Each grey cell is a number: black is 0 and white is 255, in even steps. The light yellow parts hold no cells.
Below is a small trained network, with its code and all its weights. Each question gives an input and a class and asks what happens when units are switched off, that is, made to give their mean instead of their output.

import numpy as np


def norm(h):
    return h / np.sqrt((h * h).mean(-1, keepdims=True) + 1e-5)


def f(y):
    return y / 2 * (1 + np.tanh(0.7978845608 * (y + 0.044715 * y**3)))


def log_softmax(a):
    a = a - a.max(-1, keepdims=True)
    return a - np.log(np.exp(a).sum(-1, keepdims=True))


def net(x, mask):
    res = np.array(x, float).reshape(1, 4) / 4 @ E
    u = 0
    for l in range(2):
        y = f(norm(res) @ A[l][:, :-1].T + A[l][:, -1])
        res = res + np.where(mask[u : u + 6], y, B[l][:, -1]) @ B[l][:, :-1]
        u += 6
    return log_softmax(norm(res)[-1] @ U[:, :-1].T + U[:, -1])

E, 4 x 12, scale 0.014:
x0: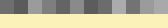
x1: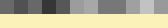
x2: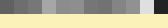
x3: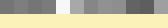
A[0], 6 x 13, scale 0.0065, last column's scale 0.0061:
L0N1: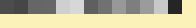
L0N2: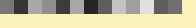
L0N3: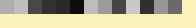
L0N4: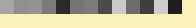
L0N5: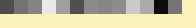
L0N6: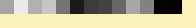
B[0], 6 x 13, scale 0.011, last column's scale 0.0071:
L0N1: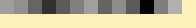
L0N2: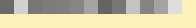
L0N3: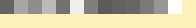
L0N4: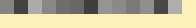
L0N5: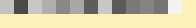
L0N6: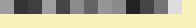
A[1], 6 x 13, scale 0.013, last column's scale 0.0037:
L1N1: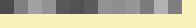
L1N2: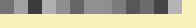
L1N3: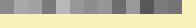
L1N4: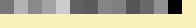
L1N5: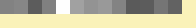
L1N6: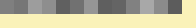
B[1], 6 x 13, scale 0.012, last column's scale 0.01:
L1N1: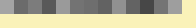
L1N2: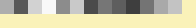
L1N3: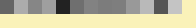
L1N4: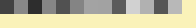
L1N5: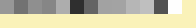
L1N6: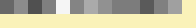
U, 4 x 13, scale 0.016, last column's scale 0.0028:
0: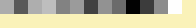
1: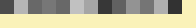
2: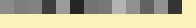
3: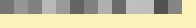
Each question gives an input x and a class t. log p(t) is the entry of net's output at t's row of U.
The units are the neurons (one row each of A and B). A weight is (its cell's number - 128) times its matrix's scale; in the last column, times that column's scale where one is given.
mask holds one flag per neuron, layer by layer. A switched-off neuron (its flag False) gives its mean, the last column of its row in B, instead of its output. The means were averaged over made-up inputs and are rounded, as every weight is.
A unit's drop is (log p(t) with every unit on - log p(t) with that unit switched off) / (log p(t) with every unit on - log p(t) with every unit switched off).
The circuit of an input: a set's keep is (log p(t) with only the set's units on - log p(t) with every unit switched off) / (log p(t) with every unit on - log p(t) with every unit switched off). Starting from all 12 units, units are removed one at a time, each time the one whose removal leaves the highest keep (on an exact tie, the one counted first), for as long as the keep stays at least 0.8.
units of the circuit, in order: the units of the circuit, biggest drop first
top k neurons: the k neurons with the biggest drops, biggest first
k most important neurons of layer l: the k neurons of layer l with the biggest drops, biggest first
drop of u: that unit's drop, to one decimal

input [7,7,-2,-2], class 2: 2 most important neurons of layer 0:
(L0N3, L0N4)
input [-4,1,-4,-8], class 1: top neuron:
(L0N3)
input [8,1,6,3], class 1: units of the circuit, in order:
(L0N2, L1N5)
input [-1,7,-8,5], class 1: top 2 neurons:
(L0N3, L0N6)
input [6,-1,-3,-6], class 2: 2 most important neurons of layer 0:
(L0N5, L0N2)
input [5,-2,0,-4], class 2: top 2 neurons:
(L1N2, L0N2)
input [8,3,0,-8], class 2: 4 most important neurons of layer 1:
(L1N1, L1N2, L1N4, L1N3)
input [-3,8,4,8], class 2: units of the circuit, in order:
(L0N1, L0N3)
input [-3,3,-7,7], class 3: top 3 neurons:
(L1N5, L1N3, L0N6)
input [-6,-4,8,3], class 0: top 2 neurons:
(L0N6, L1N2)
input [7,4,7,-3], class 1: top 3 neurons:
(L0N2, L1N5, L0N4)
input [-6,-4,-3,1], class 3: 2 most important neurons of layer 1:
(L1N4, L1N5)
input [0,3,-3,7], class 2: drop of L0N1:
0.3
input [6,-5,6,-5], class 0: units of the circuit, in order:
(L0N6)
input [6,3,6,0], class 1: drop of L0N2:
0.6
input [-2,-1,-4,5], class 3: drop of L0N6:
0.0
